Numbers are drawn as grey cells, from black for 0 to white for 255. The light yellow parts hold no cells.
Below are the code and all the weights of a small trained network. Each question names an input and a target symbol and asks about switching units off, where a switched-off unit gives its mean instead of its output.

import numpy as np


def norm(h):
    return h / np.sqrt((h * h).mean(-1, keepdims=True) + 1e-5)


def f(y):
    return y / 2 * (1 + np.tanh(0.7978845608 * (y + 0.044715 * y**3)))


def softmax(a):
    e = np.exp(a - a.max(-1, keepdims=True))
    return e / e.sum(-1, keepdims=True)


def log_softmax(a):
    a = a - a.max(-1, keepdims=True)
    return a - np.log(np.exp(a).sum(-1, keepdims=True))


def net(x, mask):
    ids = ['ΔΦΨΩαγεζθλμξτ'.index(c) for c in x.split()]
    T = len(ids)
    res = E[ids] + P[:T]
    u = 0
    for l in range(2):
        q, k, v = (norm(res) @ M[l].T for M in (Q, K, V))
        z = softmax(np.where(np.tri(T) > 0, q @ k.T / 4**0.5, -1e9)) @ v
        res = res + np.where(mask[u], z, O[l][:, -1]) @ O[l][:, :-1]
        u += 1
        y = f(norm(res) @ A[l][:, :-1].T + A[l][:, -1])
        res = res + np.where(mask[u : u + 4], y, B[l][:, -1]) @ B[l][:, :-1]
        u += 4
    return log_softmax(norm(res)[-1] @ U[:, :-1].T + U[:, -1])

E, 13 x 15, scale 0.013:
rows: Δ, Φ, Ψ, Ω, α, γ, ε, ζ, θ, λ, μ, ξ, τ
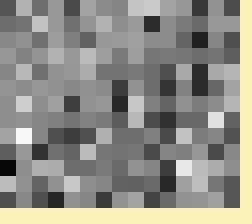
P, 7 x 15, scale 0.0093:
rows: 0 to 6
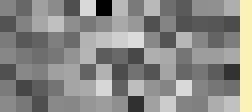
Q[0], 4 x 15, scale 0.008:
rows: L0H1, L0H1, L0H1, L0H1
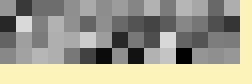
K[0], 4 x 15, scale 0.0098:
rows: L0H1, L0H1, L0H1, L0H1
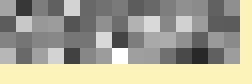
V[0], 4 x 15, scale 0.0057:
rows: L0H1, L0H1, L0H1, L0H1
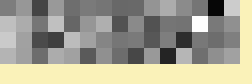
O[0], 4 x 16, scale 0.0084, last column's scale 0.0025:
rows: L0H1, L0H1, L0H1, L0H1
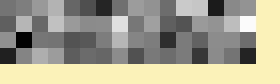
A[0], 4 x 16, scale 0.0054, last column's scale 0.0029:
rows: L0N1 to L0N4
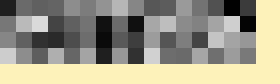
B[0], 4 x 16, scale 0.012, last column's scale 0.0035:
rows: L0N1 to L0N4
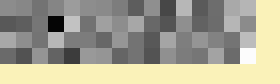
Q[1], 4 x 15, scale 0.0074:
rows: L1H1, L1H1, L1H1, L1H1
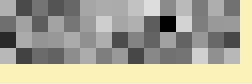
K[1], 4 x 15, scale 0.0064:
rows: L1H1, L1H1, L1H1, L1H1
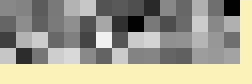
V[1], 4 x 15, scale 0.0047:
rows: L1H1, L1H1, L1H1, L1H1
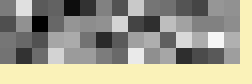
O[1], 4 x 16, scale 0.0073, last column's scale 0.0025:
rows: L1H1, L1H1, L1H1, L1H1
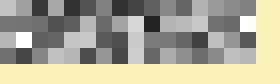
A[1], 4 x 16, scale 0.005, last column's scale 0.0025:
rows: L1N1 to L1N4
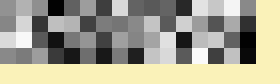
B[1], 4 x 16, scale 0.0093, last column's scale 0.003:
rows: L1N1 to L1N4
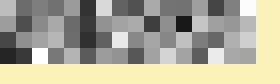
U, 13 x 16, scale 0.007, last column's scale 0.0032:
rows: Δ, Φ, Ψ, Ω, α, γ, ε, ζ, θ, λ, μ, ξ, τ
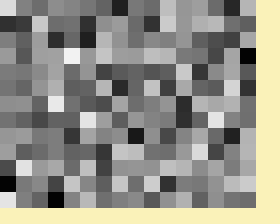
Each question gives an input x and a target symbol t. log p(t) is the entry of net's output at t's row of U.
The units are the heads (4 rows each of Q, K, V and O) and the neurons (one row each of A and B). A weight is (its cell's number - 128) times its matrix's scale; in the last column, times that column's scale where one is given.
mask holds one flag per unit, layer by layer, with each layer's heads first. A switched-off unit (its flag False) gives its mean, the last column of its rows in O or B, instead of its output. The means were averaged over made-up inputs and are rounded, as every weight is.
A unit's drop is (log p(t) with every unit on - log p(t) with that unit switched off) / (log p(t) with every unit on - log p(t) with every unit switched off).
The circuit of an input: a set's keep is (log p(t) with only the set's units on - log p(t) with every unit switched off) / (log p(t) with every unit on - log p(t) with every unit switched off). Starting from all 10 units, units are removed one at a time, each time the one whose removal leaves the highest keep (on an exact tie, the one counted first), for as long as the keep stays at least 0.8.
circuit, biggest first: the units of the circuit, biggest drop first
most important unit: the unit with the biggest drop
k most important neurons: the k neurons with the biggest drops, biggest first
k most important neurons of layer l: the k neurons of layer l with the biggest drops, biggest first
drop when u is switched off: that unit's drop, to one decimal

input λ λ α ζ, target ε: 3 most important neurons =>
[L0N3, L1N3, L1N1]
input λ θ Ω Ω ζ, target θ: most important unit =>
L1H1
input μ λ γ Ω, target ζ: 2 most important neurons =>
[L0N4, L1N3]
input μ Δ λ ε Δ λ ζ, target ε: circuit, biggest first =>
[L0N3, L0N4]
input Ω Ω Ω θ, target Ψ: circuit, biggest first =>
[L0N2, L1N1]
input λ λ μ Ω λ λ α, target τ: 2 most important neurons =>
[L0N2, L0N3]
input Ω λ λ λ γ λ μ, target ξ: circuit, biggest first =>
[L0N2, L0H1]
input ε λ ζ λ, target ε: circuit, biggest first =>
[L1H1, L1N3]
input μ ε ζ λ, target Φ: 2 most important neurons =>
[L1N4, L0N1]
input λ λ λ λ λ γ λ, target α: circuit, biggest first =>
[L0H1, L1H1]
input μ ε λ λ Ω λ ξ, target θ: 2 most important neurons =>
[L0N4, L1N1]
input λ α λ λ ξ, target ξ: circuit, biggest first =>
[L0H1, L1H1]
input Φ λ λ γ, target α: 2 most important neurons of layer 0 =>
[L0N3, L0N2]
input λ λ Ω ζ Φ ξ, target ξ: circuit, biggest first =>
[L0H1]
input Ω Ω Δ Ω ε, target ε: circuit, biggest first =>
[L0H1, L1N2]
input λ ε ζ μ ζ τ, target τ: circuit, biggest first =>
[L0H1, L1H1]
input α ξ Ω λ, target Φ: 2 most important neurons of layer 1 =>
[L1N4, L1N1]
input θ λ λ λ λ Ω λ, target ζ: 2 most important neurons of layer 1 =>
[L1N3, L1N4]
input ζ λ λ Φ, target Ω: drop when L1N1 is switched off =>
0.2
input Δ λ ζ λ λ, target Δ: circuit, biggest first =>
[L0H1]
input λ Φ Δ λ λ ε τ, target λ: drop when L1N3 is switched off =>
0.3
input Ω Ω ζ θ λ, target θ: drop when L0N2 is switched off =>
0.1
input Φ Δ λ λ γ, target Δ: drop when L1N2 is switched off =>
0.0
